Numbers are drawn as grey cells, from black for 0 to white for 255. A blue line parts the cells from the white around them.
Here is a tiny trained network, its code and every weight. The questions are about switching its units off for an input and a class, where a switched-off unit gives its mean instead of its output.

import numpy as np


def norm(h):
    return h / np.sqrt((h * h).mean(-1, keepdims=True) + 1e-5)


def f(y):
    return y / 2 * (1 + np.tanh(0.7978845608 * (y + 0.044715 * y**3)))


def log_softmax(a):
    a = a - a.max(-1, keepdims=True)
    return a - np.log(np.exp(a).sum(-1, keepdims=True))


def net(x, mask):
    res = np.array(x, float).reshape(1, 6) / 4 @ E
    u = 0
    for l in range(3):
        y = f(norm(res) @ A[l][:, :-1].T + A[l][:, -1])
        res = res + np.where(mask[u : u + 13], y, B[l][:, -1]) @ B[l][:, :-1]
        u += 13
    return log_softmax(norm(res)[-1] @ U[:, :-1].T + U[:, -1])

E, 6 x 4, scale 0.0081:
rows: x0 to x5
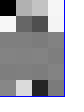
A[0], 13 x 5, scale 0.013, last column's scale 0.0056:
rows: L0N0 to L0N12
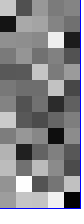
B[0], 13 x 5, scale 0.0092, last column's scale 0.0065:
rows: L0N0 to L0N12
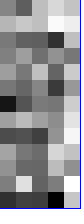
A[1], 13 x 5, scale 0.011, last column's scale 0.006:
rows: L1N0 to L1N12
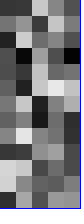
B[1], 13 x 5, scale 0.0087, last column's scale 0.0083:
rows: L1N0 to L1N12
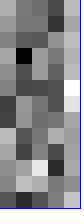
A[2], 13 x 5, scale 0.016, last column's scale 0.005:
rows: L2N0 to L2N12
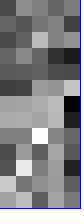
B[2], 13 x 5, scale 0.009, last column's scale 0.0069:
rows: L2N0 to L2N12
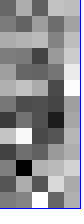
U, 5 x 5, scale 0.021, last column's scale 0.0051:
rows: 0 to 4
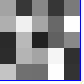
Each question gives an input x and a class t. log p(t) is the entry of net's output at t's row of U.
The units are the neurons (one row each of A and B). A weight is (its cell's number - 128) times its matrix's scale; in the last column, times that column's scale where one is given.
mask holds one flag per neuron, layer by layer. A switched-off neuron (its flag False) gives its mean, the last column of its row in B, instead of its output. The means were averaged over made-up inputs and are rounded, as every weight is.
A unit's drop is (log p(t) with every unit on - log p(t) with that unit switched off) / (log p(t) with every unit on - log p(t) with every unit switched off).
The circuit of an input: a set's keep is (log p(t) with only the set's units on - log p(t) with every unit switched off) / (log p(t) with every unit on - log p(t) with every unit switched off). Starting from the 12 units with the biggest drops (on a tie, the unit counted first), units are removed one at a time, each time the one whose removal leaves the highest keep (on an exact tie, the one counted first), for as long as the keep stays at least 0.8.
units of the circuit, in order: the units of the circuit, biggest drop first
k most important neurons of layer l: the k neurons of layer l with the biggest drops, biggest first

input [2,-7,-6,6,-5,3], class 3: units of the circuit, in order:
(L0N1)
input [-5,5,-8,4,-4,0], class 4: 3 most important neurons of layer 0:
(L0N0, L0N9, L0N11)
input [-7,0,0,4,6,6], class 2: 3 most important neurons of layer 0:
(L0N1, L0N8, L0N6)
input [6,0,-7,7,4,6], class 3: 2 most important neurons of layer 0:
(L0N1, L0N8)
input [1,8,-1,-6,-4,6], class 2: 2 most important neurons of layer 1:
(L1N6, L1N7)
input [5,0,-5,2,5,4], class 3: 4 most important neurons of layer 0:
(L0N1, L0N8, L0N6, L0N11)
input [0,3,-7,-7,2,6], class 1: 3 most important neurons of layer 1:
(L1N10, L1N5, L1N8)
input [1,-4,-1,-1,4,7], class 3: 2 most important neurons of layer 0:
(L0N1, L0N12)
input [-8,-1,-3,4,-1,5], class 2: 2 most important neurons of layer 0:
(L0N8, L0N6)
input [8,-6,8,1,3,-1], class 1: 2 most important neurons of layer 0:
(L0N4, L0N11)
